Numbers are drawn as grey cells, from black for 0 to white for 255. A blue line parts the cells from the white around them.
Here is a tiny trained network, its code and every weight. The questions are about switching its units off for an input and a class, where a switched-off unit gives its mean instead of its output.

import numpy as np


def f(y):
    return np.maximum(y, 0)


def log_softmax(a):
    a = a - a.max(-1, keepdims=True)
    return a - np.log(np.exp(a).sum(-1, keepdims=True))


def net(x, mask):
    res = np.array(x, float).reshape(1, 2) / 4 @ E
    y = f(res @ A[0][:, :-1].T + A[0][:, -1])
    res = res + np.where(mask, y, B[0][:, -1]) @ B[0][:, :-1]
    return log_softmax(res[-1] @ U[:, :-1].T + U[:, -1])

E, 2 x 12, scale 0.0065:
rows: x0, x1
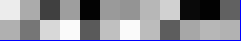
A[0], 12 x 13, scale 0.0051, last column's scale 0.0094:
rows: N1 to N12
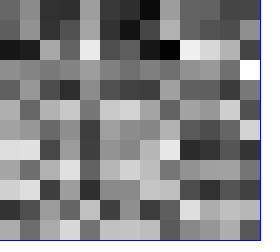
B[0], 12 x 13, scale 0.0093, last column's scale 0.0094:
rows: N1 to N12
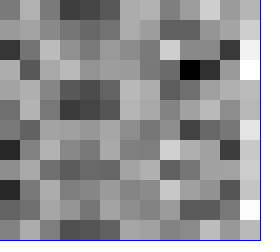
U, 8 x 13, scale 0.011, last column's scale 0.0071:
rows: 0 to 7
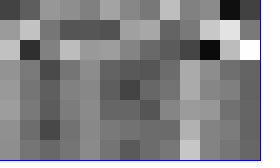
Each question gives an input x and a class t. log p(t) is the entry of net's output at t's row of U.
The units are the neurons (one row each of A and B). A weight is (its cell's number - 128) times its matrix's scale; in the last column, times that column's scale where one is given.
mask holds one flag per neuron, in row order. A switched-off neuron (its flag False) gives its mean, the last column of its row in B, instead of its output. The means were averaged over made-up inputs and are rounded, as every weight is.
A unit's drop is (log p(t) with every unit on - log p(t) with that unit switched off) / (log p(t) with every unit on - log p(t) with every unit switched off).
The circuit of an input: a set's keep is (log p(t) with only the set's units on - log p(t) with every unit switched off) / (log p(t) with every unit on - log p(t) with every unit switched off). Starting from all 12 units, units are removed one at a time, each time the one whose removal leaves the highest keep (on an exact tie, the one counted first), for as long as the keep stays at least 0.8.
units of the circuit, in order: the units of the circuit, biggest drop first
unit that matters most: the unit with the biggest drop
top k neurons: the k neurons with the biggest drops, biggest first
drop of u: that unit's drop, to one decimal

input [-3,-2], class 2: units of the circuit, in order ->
[N8, N10, N6]
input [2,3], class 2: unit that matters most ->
N1
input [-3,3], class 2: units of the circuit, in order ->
[N8, N1]
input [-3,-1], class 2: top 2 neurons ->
[N8, N10]
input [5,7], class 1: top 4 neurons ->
[N9, N3, N12, N6]
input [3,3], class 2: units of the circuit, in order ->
[N3, N1]
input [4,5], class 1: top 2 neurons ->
[N3, N9]
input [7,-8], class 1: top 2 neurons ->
[N5, N2]
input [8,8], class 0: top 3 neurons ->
[N8, N10, N7]
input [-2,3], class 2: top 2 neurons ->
[N1, N8]
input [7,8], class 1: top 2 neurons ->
[N9, N12]
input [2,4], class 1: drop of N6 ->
0.3
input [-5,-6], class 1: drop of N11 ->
-0.1
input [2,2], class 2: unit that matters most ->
N3
